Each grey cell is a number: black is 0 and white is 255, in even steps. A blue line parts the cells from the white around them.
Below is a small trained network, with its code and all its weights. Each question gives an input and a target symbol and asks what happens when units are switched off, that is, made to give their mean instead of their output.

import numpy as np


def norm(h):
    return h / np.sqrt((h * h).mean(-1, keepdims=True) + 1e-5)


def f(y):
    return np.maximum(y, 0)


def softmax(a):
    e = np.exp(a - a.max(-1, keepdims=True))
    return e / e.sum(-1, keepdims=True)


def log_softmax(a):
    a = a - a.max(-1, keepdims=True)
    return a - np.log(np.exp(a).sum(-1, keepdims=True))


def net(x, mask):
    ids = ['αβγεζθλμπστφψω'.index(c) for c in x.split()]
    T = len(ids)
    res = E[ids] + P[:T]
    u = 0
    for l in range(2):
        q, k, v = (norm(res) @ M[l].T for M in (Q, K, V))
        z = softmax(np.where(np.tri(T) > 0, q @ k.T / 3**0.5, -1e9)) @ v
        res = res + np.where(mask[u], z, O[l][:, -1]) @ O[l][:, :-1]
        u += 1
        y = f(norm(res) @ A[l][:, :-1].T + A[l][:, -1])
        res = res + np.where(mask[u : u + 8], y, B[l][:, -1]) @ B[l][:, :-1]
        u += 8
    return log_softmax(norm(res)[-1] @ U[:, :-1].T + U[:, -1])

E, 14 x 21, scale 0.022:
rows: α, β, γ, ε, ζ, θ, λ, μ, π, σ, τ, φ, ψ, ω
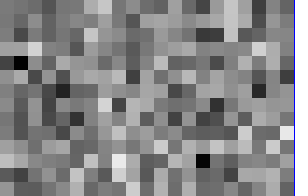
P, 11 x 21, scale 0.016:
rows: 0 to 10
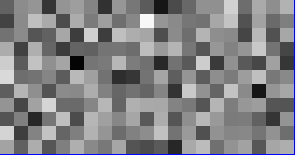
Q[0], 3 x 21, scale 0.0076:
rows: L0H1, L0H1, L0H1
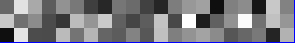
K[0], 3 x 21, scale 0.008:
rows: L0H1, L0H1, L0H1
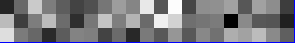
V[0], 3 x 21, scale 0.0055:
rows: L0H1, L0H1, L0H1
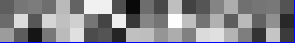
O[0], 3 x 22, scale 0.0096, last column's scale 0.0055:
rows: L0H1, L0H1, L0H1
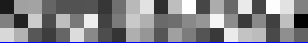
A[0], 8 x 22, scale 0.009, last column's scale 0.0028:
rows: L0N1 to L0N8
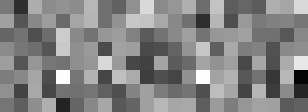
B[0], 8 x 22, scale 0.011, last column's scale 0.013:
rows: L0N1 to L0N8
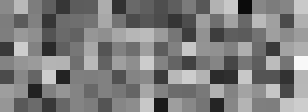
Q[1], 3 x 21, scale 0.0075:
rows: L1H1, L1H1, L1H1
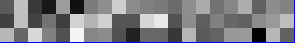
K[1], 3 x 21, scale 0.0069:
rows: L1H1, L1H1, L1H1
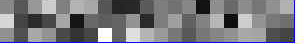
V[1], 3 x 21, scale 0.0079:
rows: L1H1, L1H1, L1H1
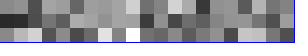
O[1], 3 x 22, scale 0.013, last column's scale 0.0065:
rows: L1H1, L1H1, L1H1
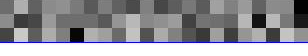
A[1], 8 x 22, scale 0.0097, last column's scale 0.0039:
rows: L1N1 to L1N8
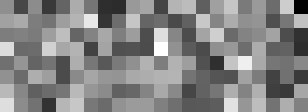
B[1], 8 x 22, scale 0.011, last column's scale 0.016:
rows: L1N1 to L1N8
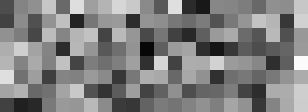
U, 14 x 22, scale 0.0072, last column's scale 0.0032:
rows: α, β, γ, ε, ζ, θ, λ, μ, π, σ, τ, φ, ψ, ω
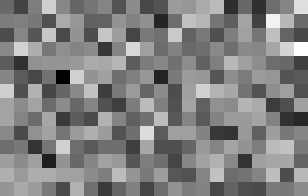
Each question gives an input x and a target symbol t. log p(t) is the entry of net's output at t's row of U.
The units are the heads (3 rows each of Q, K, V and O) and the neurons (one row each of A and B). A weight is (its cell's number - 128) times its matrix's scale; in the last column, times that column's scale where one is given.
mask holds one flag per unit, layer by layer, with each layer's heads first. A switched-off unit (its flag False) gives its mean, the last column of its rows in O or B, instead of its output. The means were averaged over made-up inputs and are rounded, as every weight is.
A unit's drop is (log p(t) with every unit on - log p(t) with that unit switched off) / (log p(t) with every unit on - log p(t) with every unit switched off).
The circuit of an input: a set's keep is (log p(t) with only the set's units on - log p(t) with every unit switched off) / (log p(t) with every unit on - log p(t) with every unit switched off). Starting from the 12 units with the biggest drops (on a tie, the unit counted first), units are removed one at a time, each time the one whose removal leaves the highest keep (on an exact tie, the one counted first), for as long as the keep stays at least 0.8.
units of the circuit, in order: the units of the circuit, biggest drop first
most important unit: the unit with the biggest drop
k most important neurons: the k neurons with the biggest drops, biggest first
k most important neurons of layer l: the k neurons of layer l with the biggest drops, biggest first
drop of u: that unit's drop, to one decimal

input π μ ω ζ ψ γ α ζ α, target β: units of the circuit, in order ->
[L0H1 L1H1]
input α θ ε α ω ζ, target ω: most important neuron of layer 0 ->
[L0N8]
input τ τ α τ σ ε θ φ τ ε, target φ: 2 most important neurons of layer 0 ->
[L0N1 L0N2]
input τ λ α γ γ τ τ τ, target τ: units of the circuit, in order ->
[L0H1 L1N8 L1N2]
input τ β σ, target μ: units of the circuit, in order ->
[L0H1 L0N6 L1N5]
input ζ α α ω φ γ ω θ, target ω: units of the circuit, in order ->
[L0H1 L1N7]
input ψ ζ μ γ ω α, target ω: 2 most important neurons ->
[L1N4 L1N7]
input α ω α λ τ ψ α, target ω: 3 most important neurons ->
[L0N8 L0N4 L1N7]
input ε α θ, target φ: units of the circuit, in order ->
[L0N6 L1H1]
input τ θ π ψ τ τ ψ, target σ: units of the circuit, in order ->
[L0H1 L0N6 L1N5 L0N5]
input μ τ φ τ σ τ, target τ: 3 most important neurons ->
[L1N2 L1N8 L0N4]
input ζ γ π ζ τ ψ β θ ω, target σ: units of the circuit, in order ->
[L0N6 L0H1 L1N5 L0N5]
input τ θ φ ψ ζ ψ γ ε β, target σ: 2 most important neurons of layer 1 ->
[L1N5 L1N6]
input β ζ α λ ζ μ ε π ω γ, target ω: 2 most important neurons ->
[L1N4 L1N7]
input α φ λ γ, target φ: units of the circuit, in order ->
[L0H1 L0N1]
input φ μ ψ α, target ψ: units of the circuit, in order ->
[L0H1 L0N5]
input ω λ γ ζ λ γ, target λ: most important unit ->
L1N5
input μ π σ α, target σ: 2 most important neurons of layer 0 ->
[L0N8 L0N1]
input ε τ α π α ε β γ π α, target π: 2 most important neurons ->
[L1N5 L0N5]
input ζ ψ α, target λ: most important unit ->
L0N5
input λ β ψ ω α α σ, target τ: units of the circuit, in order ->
[L0H1 L1N2 L1N8 L0N6]
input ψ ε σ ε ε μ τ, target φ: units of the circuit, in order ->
[L0H1 L1H1 L0N1]
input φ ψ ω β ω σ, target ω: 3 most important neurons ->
[L1N4 L1N7 L0N8]
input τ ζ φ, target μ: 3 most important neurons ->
[L0N6 L1N5 L0N4]
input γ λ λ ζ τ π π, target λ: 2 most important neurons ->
[L1N2 L0N1]
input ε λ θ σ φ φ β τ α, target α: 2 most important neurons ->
[L0N6 L1N2]
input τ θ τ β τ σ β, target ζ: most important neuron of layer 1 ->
[L1N1]
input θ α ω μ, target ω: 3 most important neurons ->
[L1N4 L1N7 L0N8]
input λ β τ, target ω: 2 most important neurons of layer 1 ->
[L1N4 L1N7]
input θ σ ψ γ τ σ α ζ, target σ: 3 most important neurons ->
[L0N8 L1N5 L1N6]
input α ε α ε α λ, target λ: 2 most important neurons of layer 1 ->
[L1N5 L1N2]
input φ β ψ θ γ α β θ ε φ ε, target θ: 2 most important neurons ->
[L0N1 L0N6]
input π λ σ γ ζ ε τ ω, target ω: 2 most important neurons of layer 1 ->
[L1N4 L1N7]
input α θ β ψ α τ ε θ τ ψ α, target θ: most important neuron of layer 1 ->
[L1N1]
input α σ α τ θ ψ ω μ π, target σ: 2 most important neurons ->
[L0N6 L1N5]
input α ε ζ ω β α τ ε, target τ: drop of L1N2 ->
0.1
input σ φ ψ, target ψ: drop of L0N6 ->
0.1
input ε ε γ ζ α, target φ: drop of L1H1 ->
0.2
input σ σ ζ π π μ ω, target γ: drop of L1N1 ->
-0.1
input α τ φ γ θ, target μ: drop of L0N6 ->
0.4
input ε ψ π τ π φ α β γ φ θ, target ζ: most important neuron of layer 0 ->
[L0N6]
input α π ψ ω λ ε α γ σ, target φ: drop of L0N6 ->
0.1
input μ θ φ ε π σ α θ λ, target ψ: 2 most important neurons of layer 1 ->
[L1N3 L1N8]
